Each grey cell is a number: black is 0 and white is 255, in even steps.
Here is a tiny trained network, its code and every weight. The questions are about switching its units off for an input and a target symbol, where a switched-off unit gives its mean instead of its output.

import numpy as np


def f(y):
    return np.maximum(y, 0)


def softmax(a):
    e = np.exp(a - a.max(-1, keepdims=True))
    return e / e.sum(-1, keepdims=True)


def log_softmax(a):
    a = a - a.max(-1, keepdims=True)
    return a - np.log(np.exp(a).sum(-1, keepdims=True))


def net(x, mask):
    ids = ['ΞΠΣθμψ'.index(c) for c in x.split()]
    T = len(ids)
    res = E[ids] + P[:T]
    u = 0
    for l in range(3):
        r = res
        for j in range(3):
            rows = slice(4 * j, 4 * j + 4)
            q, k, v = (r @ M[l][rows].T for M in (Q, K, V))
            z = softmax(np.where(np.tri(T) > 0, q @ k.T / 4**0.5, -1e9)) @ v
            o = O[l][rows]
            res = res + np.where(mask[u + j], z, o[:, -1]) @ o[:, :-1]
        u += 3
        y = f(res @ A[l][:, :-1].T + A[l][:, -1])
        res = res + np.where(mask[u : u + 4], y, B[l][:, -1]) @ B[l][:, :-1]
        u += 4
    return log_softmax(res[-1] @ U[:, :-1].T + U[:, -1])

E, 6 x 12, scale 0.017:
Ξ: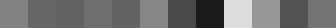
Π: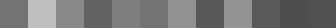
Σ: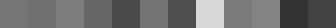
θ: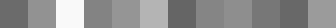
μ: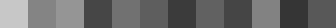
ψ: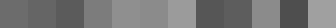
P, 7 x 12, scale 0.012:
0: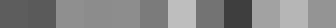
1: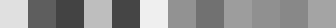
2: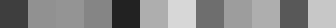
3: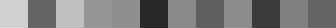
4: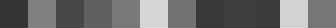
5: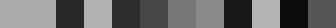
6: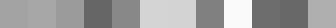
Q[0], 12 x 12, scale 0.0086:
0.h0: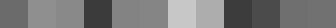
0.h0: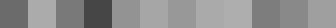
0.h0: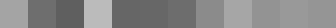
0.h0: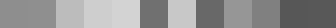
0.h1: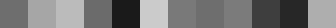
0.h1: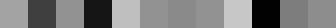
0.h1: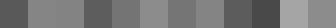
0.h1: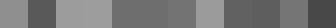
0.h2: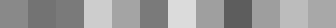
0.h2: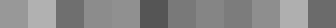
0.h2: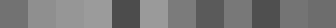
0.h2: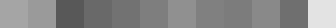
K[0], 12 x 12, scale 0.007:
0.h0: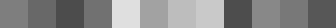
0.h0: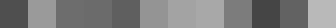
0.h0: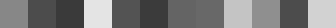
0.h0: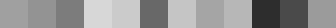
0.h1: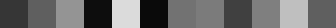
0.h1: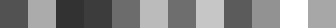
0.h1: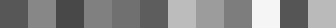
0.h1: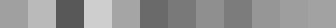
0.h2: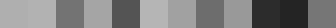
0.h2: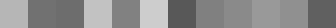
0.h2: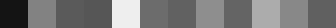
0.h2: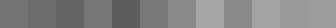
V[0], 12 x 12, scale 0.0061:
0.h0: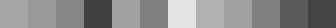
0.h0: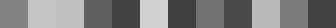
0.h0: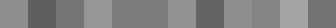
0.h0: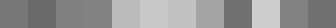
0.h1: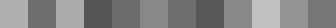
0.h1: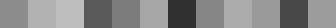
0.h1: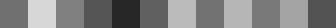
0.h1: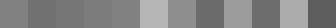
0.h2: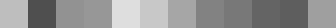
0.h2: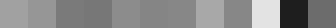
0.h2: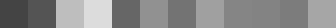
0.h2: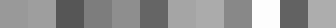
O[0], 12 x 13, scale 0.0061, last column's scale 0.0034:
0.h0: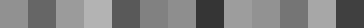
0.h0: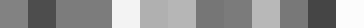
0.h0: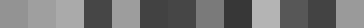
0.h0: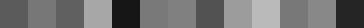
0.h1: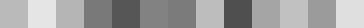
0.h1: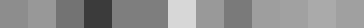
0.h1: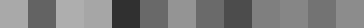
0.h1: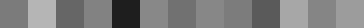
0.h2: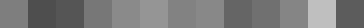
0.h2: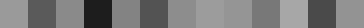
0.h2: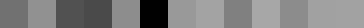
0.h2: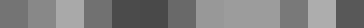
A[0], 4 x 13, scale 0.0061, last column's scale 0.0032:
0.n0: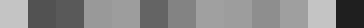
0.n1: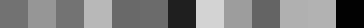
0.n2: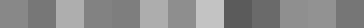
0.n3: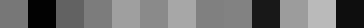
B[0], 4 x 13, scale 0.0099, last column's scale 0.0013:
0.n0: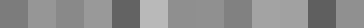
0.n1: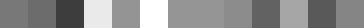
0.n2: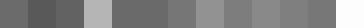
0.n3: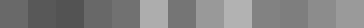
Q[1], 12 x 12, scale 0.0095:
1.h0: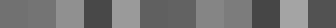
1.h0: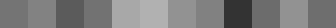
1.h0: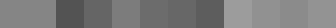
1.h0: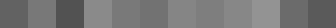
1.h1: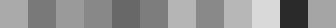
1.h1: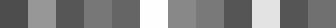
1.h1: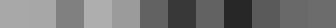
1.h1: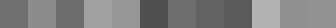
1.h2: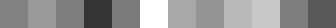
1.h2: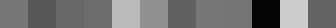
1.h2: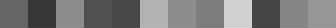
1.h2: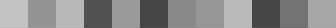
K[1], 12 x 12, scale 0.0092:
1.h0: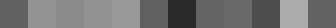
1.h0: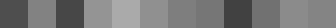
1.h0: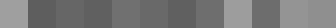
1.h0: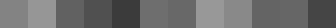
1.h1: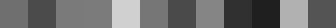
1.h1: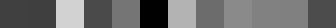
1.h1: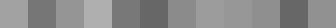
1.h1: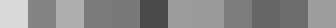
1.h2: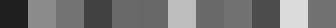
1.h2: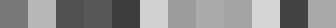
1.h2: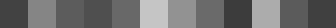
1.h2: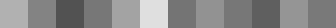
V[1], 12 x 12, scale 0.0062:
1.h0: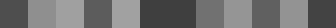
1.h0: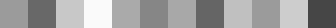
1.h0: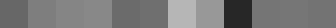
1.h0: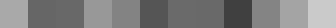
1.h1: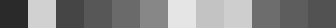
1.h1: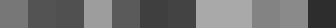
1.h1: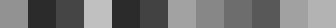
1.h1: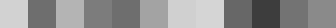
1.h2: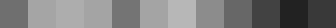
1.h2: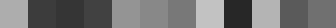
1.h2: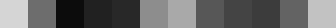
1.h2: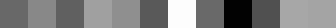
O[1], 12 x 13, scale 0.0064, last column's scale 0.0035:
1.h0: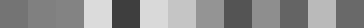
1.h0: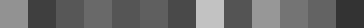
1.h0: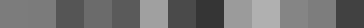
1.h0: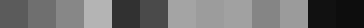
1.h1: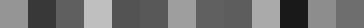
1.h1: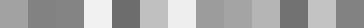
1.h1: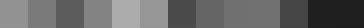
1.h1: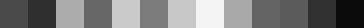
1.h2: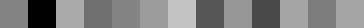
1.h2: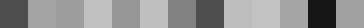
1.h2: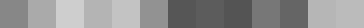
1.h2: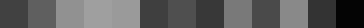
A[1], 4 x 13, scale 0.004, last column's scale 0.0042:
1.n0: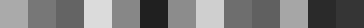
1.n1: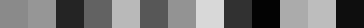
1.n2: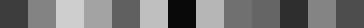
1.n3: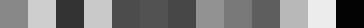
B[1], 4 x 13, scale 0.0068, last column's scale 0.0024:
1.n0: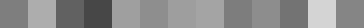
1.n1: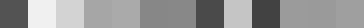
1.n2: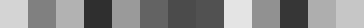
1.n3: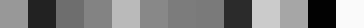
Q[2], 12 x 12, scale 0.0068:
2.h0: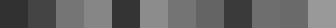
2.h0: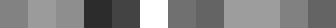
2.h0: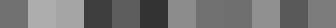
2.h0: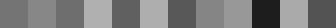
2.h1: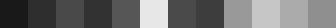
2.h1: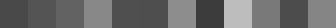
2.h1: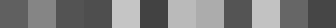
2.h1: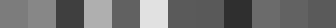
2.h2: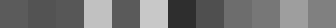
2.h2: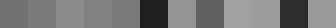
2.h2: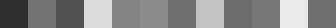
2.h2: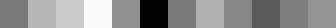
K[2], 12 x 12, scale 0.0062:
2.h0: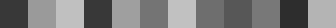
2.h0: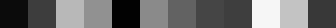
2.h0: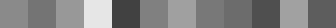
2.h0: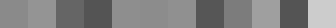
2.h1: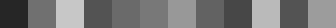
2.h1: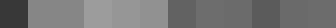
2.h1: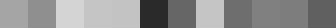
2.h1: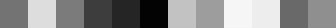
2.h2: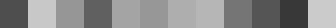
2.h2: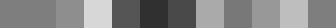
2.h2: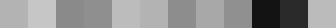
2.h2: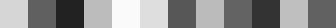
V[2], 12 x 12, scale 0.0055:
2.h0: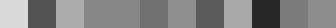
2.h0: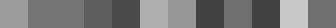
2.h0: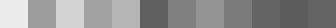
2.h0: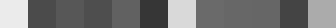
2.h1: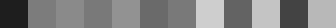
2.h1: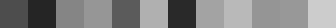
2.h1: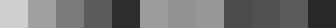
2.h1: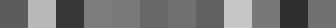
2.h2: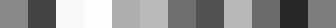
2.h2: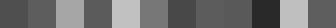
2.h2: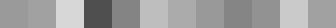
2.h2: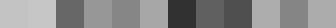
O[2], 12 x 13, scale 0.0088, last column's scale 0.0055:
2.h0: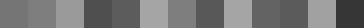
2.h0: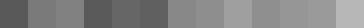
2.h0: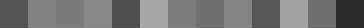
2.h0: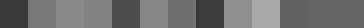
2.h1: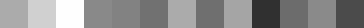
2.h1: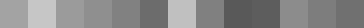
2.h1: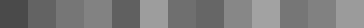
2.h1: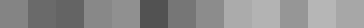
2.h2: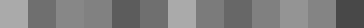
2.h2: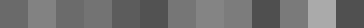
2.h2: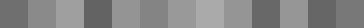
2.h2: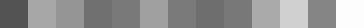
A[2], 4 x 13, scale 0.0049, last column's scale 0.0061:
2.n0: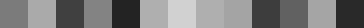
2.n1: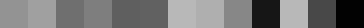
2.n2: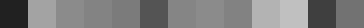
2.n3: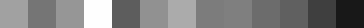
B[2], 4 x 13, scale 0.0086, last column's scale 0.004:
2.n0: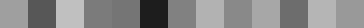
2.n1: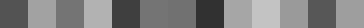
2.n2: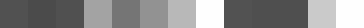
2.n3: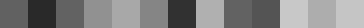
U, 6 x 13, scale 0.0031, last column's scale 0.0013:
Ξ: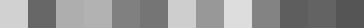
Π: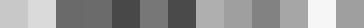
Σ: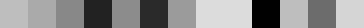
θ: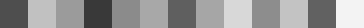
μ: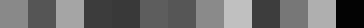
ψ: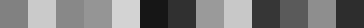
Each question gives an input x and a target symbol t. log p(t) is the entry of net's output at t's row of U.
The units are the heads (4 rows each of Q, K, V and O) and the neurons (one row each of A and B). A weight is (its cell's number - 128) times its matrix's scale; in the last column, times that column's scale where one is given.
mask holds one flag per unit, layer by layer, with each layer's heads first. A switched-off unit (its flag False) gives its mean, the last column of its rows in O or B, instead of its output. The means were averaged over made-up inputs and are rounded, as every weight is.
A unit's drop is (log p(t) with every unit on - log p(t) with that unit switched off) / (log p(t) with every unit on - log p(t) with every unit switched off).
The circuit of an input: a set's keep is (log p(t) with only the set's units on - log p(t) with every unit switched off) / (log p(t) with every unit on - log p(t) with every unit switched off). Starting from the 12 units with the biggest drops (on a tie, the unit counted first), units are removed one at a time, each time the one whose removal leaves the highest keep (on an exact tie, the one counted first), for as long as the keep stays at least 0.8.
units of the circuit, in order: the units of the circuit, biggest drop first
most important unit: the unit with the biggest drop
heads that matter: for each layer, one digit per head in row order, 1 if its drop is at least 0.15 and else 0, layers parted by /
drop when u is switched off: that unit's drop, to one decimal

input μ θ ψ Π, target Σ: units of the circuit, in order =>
[1.h1, 1.h2, 2.h0]
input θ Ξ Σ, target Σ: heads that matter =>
000 / 000 / 010
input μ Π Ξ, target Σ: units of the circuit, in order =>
[1.h1, 2.h2, 2.h0, 1.h2]
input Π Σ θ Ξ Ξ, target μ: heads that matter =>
010 / 001 / 101
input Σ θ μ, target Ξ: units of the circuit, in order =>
[1.h1, 2.h2, 1.h2]
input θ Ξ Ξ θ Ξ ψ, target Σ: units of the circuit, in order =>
[1.h2, 1.h1]
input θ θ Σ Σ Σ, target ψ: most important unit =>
2.h2
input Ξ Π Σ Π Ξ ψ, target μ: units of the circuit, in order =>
[2.h0, 1.h2]
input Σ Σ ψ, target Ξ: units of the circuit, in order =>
[1.h1, 2.h2]
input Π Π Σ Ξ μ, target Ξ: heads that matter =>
000 / 010 / 000
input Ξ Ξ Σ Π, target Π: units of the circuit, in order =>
[1.h2, 2.h1]
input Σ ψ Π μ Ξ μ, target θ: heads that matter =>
100 / 010 / 010
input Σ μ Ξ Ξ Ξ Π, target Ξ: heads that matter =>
001 / 011 / 001
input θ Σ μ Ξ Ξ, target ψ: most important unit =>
1.h2
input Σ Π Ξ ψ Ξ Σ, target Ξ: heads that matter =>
001 / 010 / 001
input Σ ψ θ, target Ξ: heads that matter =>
000 / 010 / 001
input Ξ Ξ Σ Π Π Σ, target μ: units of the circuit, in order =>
[1.h2, 2.h0]
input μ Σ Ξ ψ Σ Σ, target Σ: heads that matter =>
001 / 011 / 101
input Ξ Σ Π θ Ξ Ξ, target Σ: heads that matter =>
000 / 010 / 000
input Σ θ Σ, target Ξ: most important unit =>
1.h1
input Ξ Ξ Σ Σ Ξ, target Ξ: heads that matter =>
000 / 010 / 000
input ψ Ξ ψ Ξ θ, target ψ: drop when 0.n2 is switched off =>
0.0
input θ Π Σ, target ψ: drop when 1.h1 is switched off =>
0.2
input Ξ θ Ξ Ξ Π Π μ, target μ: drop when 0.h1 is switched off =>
0.2
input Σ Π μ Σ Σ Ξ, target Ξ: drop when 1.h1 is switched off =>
0.3
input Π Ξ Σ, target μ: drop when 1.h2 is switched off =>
0.5
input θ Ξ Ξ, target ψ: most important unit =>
0.h2
